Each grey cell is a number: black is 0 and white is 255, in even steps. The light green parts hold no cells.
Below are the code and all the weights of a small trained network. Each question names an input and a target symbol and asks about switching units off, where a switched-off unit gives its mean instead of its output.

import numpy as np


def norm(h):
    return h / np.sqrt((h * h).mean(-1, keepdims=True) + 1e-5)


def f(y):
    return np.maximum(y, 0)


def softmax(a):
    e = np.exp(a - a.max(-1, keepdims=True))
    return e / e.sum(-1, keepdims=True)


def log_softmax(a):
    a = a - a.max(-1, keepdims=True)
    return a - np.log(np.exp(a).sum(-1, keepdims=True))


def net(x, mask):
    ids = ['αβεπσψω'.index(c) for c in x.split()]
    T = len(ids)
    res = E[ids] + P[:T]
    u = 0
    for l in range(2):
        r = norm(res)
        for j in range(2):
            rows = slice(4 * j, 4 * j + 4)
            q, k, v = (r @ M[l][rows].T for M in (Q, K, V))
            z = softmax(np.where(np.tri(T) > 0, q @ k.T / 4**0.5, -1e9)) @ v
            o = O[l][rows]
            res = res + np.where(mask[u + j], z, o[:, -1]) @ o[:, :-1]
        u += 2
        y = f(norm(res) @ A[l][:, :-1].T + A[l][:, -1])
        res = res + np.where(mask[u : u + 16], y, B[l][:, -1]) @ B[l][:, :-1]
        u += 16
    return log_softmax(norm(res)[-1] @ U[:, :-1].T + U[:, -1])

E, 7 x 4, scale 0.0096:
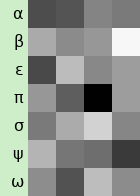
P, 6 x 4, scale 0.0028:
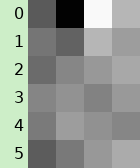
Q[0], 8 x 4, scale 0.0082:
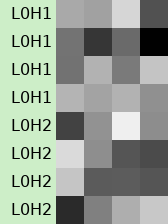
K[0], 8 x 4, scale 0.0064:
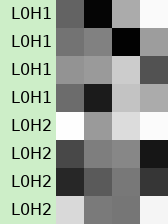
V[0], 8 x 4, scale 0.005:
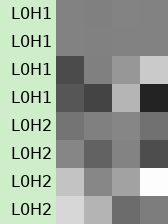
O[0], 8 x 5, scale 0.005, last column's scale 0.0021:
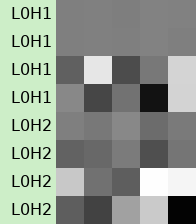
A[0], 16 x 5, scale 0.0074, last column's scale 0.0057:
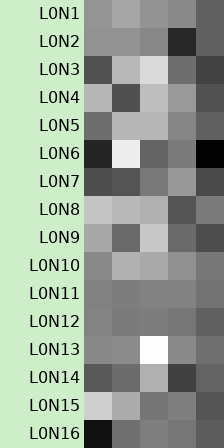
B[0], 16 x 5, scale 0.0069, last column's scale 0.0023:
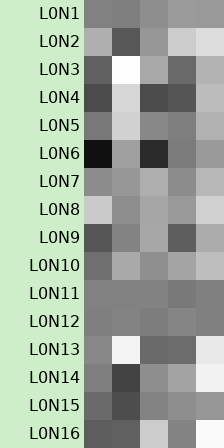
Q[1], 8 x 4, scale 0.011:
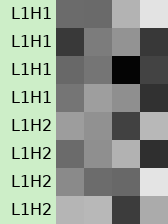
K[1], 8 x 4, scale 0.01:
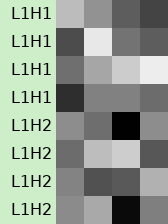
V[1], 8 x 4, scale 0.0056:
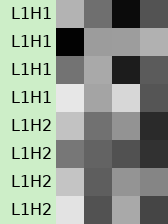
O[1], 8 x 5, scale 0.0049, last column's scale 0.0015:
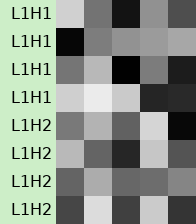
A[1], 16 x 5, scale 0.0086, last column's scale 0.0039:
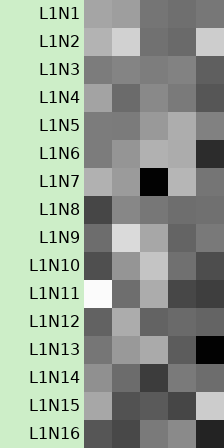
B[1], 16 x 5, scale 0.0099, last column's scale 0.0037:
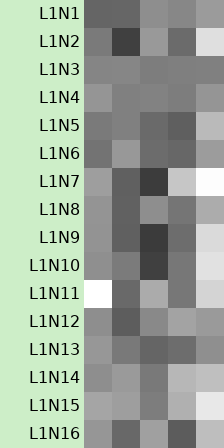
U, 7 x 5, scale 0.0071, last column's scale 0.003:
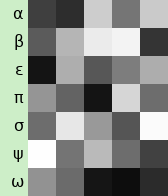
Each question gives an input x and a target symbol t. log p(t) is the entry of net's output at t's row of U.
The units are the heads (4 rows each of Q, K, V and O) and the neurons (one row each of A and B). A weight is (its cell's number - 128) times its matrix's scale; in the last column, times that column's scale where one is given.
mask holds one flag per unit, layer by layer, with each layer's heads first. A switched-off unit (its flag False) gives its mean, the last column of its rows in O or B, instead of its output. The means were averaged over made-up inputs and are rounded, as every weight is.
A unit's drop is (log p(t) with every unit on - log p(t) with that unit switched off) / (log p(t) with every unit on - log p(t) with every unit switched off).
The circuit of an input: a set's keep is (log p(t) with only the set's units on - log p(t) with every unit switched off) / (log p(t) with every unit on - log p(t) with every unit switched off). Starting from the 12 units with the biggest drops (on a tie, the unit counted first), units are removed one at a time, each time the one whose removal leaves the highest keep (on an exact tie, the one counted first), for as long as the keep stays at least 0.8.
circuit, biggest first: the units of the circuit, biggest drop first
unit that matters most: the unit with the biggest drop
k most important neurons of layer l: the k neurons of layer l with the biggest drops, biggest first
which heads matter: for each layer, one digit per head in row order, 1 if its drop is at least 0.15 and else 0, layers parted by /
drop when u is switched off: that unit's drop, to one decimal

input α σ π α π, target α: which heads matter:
11 / 10
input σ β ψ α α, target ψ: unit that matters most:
L0H2
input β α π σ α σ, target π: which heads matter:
01 / 10
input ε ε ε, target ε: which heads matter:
00 / 10
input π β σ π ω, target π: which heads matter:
01 / 10
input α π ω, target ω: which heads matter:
00 / 00
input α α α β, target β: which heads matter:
01 / 11
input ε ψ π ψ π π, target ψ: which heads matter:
11 / 10
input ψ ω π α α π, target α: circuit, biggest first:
L1H1, L0H2, L1N7
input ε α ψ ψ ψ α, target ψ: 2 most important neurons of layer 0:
L0N16, L0N14
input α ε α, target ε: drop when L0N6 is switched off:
0.3
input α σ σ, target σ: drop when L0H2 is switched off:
0.0
